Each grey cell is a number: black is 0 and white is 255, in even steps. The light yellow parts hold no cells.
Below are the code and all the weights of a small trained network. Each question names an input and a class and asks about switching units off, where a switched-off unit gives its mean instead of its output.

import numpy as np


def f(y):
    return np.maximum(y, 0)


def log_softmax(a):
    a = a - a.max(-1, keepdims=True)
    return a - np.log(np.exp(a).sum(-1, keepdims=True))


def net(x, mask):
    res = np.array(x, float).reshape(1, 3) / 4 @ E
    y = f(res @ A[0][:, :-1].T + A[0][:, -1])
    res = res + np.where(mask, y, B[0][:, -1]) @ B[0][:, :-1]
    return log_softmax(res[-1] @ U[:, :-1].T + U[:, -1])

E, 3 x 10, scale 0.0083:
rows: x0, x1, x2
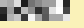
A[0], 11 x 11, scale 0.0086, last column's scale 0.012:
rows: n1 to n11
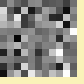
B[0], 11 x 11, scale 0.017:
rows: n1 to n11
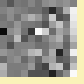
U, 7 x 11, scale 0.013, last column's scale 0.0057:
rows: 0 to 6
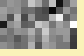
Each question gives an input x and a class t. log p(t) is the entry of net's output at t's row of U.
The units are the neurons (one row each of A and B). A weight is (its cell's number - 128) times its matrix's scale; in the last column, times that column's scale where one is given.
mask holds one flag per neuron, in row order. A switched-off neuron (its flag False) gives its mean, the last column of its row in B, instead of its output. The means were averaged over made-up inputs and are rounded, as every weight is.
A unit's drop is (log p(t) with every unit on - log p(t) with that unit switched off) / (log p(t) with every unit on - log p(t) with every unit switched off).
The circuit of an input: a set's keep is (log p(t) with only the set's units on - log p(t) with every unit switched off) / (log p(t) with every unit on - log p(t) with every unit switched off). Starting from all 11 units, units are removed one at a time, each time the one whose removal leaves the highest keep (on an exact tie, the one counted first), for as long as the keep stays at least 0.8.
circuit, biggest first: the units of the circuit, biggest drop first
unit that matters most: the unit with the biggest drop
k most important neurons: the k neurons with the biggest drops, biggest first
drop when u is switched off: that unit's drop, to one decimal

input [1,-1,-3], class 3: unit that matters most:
n11
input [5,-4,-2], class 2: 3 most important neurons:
[n8 n4 n5]
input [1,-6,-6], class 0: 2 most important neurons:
[n3 n11]
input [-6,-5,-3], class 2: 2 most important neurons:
[n10 n8]
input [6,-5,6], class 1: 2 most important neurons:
[n11 n8]
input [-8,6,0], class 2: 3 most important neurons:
[n10 n6 n3]
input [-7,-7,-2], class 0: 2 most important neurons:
[n3 n4]
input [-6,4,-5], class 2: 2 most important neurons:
[n10 n6]
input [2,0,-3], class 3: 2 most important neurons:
[n11 n10]
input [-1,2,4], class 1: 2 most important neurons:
[n11 n3]
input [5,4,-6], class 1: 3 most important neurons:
[n2 n3 n10]
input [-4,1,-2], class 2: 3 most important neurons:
[n10 n11 n6]
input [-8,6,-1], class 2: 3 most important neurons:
[n10 n6 n3]
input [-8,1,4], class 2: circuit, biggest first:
[n10]
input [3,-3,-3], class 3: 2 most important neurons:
[n11 n8]
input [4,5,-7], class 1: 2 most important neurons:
[n2 n3]
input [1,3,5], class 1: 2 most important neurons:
[n11 n3]
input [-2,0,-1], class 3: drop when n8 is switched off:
0.0
